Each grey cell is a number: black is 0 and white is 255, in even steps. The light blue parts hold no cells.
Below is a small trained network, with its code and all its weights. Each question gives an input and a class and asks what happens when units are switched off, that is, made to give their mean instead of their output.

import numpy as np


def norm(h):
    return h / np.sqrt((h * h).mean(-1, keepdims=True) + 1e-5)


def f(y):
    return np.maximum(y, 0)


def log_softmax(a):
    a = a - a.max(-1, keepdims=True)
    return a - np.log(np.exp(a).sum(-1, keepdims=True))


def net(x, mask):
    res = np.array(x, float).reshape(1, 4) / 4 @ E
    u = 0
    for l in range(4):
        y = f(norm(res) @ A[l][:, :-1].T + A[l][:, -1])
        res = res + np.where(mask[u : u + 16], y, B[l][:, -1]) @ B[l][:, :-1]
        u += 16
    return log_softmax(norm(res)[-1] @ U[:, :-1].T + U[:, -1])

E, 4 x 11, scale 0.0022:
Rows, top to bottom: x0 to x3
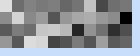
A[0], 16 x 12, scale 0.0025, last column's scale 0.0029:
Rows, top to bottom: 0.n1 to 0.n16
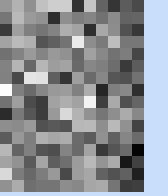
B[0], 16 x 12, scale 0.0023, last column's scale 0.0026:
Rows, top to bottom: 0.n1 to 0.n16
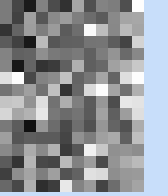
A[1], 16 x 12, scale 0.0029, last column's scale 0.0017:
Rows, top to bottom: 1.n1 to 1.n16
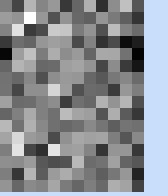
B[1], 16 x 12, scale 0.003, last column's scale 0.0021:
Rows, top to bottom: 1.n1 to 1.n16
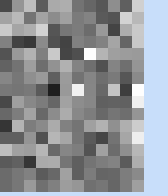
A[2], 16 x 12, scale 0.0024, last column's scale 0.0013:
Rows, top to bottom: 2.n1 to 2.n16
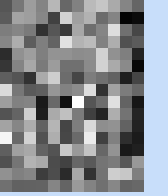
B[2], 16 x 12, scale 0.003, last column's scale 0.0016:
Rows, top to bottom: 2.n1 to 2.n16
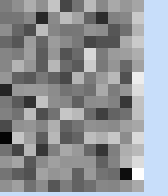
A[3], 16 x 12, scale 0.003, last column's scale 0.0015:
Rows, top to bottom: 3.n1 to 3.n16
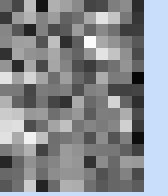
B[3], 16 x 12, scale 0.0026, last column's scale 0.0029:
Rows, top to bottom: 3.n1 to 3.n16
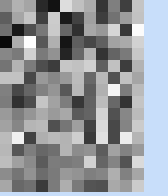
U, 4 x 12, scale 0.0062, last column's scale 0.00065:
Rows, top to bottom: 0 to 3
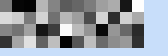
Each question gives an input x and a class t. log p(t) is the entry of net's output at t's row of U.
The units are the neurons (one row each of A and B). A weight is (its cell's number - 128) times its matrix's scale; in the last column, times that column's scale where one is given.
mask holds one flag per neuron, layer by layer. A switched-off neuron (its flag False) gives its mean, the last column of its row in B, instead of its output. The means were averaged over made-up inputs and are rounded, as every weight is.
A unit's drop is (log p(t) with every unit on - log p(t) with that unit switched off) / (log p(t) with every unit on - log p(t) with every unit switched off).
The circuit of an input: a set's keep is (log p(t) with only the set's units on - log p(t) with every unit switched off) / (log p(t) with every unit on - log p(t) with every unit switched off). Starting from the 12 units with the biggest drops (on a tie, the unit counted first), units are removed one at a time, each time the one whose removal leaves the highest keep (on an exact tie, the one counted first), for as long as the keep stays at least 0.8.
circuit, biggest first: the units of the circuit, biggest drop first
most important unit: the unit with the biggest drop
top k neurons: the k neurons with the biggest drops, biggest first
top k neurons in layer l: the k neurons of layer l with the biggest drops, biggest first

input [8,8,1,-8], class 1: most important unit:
0.n9
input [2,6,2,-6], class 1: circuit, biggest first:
0.n9, 1.n3
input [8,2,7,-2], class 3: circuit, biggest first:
2.n12, 3.n4
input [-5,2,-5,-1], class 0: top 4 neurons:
0.n4, 0.n11, 0.n8, 1.n11
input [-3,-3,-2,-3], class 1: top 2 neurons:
0.n1, 0.n6
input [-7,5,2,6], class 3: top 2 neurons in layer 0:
0.n3, 0.n9
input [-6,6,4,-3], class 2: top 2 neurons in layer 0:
0.n16, 0.n8
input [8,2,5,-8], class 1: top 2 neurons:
0.n9, 1.n3
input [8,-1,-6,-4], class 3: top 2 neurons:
0.n1, 0.n8
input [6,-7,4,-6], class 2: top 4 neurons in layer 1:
1.n1, 1.n8, 1.n16, 1.n2
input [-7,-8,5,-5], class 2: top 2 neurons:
0.n7, 1.n8
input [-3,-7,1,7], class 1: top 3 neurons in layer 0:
0.n7, 0.n6, 0.n14
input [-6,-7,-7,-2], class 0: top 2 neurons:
2.n15, 2.n9
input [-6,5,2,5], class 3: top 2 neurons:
0.n3, 1.n5
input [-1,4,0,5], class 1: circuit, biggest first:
0.n7
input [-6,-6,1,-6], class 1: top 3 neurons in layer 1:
1.n3, 1.n13, 1.n12
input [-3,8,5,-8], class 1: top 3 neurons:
0.n9, 1.n3, 1.n13
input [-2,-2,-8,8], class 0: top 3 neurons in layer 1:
1.n3, 1.n14, 1.n13
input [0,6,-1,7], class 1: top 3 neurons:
0.n7, 1.n2, 1.n8
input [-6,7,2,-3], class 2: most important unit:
0.n16
